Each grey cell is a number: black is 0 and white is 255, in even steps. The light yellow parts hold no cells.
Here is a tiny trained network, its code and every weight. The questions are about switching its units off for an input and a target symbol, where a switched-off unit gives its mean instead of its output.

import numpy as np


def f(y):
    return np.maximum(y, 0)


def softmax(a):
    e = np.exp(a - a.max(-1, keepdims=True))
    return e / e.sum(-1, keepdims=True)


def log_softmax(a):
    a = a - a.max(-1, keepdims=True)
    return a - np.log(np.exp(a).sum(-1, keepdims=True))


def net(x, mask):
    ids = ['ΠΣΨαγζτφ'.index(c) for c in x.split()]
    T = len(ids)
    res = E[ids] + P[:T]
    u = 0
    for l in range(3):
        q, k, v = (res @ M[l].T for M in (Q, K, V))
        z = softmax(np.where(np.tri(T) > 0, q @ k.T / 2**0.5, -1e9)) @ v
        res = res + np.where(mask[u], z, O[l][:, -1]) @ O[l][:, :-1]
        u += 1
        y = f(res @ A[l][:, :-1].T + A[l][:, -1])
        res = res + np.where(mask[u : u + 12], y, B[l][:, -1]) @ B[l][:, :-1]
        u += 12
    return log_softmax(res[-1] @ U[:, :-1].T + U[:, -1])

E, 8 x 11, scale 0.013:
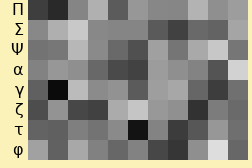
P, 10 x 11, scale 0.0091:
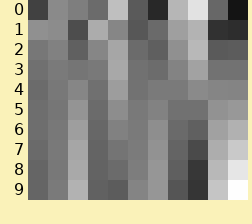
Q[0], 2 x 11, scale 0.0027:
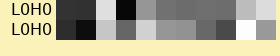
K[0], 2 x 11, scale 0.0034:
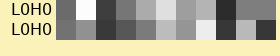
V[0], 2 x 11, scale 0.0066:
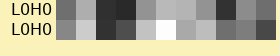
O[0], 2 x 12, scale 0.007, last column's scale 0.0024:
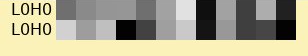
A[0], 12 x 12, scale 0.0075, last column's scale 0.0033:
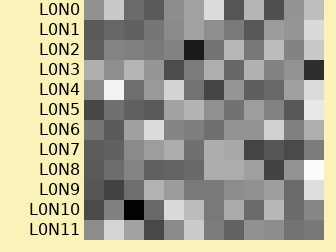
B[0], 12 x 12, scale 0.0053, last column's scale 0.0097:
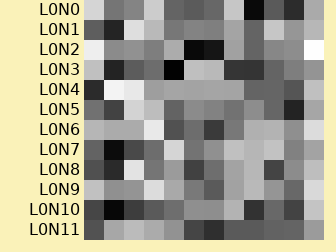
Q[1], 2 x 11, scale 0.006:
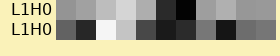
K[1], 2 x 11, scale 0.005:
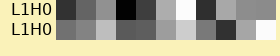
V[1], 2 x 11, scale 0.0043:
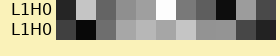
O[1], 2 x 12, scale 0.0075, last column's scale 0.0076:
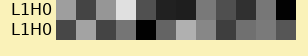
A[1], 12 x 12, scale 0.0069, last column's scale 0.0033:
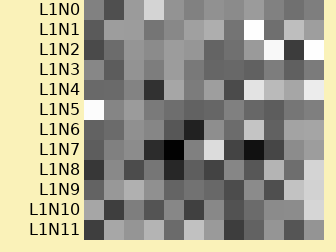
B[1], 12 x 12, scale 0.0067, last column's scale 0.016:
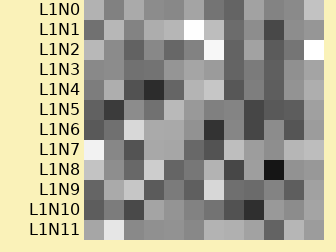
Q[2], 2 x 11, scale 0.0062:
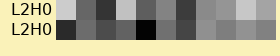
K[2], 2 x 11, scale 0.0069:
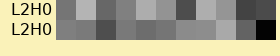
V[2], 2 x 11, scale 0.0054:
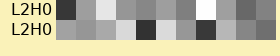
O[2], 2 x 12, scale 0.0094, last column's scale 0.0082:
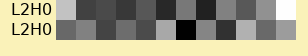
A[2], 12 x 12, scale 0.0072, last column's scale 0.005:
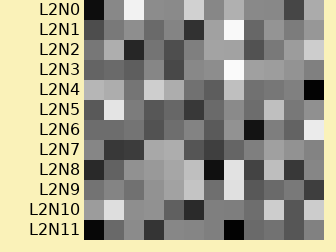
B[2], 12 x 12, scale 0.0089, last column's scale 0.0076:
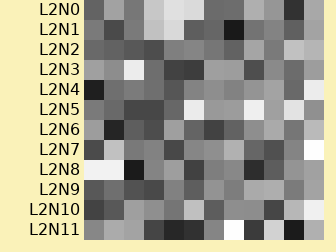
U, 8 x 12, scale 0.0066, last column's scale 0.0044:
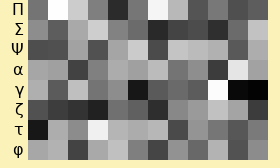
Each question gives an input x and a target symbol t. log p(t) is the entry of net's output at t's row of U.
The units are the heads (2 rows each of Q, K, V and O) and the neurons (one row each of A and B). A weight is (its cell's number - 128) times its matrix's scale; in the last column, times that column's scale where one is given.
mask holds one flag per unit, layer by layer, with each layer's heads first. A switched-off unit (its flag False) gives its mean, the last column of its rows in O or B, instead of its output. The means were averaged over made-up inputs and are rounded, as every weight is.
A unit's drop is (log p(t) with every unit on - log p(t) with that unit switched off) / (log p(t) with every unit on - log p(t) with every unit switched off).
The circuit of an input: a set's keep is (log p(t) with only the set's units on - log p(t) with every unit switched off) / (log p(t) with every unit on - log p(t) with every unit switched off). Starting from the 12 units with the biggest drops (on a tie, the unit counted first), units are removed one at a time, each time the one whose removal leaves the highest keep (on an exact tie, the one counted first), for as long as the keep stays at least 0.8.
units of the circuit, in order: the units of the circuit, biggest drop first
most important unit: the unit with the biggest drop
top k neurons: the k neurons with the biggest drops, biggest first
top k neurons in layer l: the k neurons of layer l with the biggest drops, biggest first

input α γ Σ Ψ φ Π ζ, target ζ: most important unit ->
L0N6
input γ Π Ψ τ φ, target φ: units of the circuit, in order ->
[L1H0 L2N8 L2H0 L0N8]
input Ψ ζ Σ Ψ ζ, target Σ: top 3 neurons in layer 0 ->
[L0N0 L0N11 L0N5]
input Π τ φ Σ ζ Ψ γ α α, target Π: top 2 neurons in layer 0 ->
[L0N9 L0N10]
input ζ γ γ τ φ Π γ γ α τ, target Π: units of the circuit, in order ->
[L2N11 L0H0 L0N9]
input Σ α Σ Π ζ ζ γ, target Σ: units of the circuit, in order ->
[L0N2 L1H0]
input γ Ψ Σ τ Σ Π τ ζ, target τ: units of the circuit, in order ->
[L0N2 L2H0 L1N10 L2N0]
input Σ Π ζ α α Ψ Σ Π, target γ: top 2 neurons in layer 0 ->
[L0N10 L0N9]
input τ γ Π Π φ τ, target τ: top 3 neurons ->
[L0N2 L1N2 L2N4]
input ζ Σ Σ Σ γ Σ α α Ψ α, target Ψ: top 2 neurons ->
[L1N7 L0N3]
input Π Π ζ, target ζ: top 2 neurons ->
[L2N2 L1N0]
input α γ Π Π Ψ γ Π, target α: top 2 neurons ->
[L1N2 L0N4]
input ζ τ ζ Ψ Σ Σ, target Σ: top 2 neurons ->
[L1N7 L0N2]
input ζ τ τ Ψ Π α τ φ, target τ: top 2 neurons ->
[L0N10 L2N0]
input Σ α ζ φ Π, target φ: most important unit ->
L0H0
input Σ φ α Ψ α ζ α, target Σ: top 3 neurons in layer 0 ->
[L0N2 L0N1 L0N10]
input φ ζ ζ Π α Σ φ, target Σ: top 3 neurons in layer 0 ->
[L0N11 L0N0 L0N2]
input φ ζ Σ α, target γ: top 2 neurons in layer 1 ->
[L1N7 L1N2]
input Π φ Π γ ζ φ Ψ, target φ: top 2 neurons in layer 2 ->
[L2N8 L2N0]
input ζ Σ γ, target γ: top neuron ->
[L0N0]
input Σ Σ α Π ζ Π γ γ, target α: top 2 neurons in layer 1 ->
[L1N7 L1N1]
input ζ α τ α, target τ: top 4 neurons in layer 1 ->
[L1N7 L1N0 L1N10 L1N2]
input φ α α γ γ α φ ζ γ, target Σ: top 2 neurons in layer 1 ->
[L1N7 L1N6]
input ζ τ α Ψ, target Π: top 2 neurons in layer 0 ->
[L0N0 L0N11]
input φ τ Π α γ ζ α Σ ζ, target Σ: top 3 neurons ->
[L0N0 L0N11 L0N1]
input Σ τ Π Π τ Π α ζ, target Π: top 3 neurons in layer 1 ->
[L1N7 L1N2 L1N11]
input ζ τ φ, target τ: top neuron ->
[L0N0]
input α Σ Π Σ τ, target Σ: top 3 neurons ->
[L0N4 L2N7 L0N2]
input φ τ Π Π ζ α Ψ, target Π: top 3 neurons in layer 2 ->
[L2N11 L2N6 L2N1]
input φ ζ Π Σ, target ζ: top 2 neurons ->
[L0N2 L2N5]
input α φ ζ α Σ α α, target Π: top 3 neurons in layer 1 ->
[L1N7 L1N1 L1N4]
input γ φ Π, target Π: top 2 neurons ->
[L2N3 L0N10]
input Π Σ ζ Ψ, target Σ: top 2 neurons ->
[L0N2 L0N6]
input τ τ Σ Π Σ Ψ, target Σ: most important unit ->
L0N4
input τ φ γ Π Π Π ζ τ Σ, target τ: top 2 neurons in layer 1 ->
[L1N10 L1N7]
